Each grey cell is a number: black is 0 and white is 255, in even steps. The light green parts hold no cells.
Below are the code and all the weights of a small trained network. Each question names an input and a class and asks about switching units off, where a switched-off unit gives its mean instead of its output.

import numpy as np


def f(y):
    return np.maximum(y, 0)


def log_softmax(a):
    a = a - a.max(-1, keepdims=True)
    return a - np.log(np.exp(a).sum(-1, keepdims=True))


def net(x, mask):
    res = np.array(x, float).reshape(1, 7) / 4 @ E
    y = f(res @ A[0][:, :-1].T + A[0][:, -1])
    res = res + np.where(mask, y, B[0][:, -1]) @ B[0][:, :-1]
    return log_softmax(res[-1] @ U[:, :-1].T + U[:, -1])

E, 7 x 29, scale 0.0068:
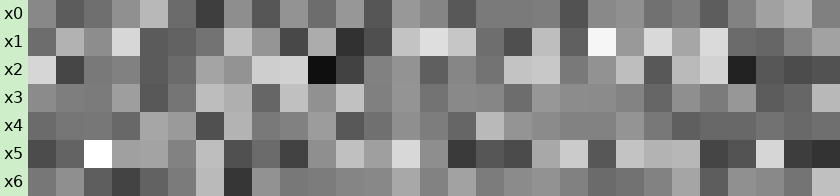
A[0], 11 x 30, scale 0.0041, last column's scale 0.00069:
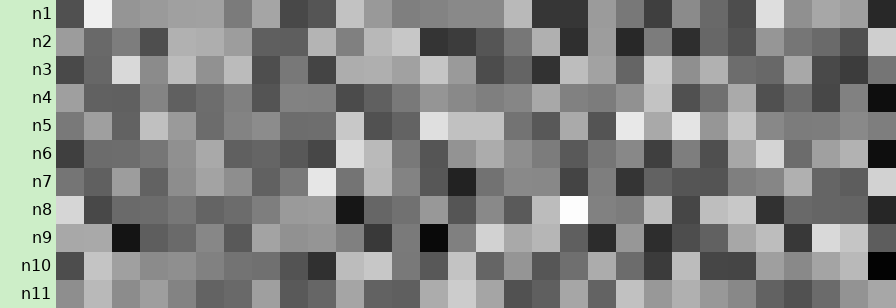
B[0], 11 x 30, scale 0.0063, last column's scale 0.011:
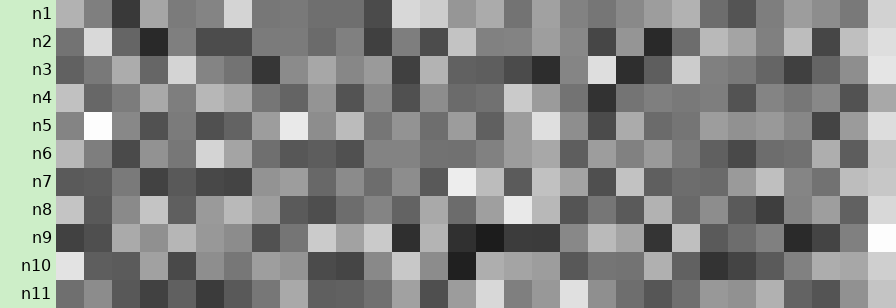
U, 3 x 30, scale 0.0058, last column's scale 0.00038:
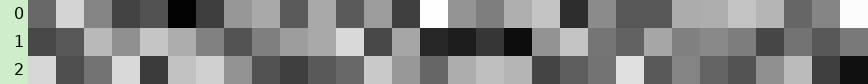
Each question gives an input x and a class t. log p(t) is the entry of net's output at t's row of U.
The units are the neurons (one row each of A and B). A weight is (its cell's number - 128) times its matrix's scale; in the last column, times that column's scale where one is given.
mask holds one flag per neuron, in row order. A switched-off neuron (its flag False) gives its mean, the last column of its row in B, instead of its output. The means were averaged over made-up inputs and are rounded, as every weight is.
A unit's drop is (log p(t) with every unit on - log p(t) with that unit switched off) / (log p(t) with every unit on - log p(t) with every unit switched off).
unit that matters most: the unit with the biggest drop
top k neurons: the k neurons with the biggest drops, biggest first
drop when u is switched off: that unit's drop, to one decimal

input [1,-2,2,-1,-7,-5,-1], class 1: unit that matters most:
n9
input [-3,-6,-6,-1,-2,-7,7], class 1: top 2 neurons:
(n9 n5)
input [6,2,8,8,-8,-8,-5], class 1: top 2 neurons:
(n9 n10)
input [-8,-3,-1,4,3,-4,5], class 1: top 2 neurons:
(n9 n5)
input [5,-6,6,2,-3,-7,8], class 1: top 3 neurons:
(n9 n5 n11)
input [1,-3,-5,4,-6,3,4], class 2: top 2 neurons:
(n9 n10)
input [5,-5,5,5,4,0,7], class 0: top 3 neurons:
(n2 n7 n10)
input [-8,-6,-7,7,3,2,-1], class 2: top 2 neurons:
(n10 n1)
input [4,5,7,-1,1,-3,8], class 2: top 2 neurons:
(n8 n2)
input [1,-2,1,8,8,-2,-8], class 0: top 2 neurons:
(n3 n9)
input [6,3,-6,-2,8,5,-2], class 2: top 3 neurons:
(n9 n10 n1)
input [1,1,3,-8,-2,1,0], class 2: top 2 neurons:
(n9 n2)
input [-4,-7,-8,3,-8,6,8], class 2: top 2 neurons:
(n10 n1)
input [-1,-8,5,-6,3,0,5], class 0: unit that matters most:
n2
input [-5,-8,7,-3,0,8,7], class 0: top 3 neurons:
(n2 n7 n9)
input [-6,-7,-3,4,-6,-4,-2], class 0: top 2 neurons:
(n2 n7)
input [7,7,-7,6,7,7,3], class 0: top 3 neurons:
(n5 n9 n11)
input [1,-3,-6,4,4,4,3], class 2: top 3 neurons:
(n9 n10 n1)
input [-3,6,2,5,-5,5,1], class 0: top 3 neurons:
(n9 n5 n11)
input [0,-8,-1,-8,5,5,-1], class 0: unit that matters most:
n2
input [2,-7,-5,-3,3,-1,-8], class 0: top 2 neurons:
(n2 n7)
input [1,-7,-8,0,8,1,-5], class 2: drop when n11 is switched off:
0.2
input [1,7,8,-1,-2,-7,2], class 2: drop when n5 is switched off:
-0.1
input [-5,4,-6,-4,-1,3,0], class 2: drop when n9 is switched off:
0.2
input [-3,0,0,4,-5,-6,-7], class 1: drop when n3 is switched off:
0.0
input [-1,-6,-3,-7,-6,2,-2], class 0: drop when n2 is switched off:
0.1
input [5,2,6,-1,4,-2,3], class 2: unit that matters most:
n8
